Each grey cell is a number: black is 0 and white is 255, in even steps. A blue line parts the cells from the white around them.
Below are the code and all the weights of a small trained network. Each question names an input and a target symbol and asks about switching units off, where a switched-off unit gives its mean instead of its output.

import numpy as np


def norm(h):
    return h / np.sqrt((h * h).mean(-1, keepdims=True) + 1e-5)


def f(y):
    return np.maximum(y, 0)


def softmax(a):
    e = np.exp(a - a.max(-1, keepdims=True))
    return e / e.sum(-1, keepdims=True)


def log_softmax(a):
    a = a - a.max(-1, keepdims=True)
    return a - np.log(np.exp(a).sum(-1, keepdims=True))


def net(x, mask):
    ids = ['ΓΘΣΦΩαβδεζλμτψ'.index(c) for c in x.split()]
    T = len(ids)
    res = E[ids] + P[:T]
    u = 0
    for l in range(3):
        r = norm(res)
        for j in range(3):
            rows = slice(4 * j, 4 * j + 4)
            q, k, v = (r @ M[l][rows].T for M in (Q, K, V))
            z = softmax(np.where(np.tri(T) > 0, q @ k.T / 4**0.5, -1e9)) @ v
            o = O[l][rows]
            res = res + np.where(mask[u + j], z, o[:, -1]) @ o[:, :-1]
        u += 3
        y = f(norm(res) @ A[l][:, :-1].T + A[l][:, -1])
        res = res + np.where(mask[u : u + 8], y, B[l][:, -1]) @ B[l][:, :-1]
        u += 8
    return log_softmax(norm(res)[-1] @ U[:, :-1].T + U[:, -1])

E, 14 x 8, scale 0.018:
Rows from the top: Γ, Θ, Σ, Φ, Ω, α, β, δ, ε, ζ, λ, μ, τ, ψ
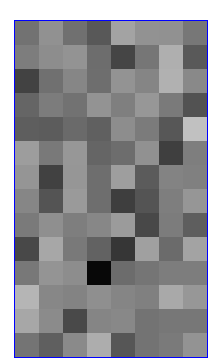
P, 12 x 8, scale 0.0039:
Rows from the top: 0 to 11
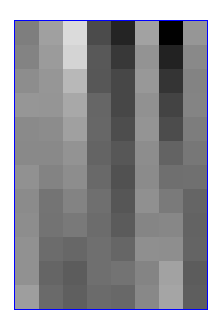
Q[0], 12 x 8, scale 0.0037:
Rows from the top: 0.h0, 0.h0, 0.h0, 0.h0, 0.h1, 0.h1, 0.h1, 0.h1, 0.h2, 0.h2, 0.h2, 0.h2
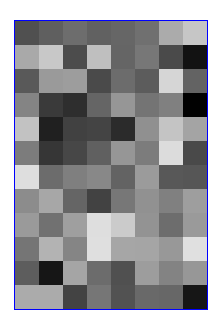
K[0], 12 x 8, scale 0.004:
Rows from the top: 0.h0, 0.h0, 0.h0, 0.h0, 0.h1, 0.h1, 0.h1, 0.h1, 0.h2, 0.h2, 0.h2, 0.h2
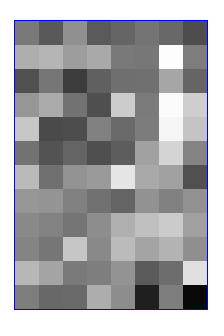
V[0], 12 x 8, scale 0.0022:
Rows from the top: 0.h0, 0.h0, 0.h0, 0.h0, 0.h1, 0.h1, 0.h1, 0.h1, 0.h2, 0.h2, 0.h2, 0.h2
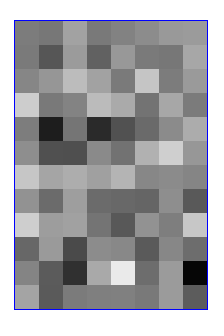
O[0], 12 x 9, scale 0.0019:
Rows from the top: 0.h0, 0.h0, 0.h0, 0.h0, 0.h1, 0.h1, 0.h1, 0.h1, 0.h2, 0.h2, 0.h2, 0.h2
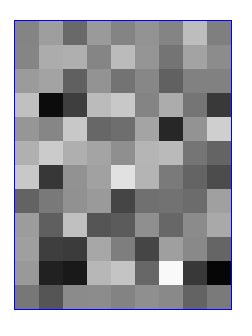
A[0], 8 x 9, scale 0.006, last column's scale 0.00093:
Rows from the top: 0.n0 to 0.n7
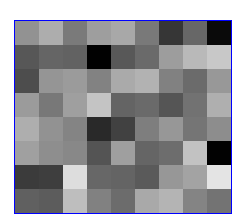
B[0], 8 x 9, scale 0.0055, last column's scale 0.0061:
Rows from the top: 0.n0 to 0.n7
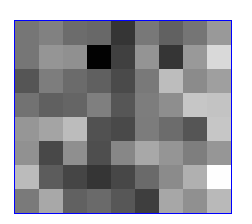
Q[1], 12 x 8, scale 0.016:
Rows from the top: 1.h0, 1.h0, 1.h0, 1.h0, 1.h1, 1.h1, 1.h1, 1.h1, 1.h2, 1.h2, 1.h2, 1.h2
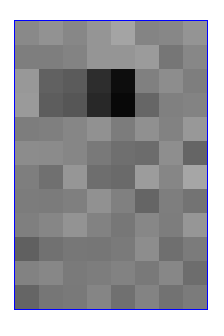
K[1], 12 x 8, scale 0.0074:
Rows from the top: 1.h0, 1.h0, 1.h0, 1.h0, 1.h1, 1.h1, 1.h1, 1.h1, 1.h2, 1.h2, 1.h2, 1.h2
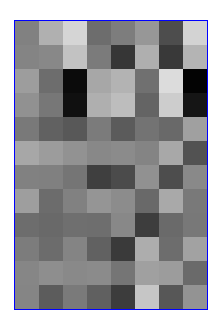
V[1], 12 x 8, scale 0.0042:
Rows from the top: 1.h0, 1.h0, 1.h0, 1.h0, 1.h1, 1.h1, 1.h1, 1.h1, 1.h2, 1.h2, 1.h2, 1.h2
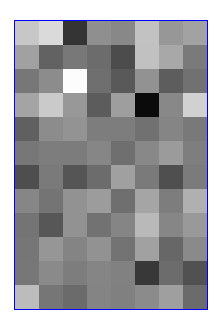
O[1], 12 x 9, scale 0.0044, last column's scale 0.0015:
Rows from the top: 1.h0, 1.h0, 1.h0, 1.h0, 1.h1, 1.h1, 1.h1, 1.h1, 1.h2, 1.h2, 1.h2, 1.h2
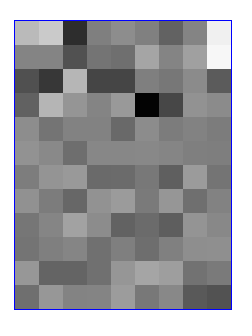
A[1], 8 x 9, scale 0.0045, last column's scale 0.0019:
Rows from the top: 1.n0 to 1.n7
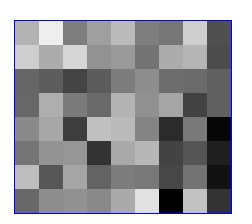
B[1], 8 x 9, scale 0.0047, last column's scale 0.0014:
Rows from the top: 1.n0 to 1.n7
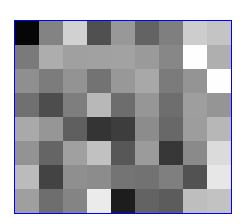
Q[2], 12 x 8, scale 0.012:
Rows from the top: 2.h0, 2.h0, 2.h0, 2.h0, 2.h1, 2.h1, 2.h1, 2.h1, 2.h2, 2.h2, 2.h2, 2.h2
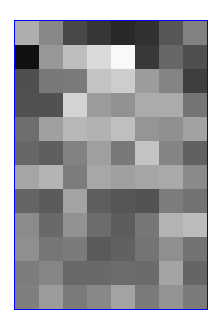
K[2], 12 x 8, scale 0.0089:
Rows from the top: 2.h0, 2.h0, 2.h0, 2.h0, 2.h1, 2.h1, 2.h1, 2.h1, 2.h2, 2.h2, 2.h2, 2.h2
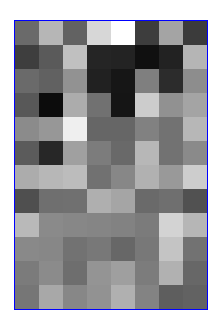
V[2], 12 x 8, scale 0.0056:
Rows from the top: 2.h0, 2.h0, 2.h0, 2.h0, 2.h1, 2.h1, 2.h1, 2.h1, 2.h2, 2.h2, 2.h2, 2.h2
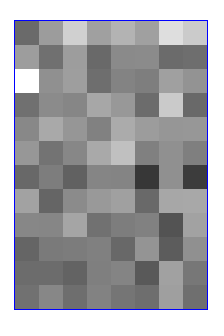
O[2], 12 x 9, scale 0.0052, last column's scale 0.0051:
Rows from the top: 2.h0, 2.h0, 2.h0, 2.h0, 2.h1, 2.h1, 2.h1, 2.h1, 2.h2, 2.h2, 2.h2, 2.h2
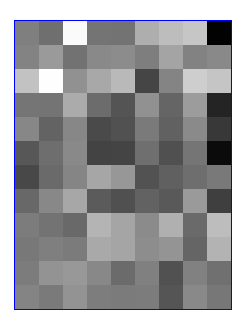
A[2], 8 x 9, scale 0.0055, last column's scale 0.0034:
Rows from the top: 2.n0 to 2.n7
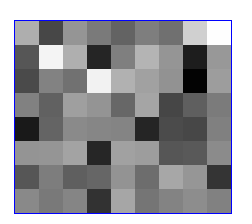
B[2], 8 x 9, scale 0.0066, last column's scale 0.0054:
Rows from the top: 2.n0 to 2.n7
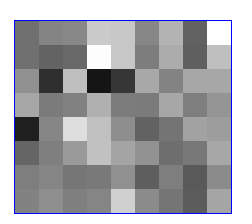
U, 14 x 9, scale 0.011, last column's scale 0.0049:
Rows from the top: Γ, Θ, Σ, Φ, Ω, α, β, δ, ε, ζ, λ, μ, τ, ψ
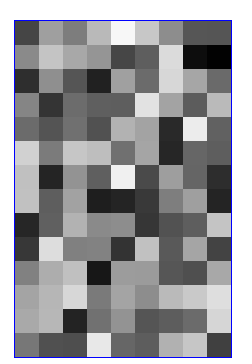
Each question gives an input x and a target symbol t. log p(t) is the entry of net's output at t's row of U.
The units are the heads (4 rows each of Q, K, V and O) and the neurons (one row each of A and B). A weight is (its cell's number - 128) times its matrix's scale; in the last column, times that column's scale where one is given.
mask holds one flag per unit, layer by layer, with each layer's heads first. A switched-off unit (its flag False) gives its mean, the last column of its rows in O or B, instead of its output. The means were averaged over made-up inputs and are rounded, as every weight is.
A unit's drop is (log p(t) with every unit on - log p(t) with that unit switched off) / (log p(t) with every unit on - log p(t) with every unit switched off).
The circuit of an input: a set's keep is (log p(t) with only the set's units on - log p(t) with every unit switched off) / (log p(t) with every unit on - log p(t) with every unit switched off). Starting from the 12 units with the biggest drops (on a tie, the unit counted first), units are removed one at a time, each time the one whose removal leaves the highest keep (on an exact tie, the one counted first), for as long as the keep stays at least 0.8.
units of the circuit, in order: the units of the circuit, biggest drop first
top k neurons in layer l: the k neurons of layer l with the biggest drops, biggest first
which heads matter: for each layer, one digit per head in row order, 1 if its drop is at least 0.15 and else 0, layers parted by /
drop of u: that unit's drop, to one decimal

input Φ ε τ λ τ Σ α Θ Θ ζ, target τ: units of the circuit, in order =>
(2.h0)
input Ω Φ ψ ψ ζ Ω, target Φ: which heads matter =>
000 / 100 / 100
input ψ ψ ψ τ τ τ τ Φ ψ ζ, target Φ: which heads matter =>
000 / 100 / 100
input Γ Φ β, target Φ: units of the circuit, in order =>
(2.h0 1.h0 0.n1)
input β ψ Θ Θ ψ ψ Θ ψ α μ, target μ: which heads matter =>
000 / 000 / 000
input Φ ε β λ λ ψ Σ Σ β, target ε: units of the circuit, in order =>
(0.n1 1.h0 2.n4)
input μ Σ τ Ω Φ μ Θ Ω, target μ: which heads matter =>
000 / 000 / 100
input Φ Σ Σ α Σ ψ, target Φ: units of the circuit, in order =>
(2.h0 1.h0)
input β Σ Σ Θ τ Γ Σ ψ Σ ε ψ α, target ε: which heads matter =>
000 / 100 / 010
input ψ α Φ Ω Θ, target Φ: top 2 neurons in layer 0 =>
(0.n1 0.n6)
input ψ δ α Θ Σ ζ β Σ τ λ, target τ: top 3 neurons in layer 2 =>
(2.n1 2.n2 2.n4)
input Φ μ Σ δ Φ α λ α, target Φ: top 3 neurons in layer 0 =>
(0.n4 0.n1 0.n6)
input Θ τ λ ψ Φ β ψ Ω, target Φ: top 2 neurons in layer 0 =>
(0.n6 0.n4)
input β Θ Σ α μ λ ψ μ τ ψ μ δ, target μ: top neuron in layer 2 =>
(2.n0)
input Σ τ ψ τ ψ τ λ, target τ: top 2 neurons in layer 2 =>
(2.n1 2.n2)
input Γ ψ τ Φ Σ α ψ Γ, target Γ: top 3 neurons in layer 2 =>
(2.n1 2.n5 2.n2)
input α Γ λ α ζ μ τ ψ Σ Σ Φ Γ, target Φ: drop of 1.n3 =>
0.1
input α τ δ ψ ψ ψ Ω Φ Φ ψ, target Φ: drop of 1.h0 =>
0.2
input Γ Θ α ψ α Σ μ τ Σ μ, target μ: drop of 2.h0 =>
0.2
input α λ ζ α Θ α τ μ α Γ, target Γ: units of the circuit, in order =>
(0.n6)
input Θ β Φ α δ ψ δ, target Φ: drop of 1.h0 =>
0.2
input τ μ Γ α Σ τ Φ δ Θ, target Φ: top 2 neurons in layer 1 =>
(1.n4 1.n0)
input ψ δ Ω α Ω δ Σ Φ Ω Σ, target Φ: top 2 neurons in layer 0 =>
(0.n1 0.n6)
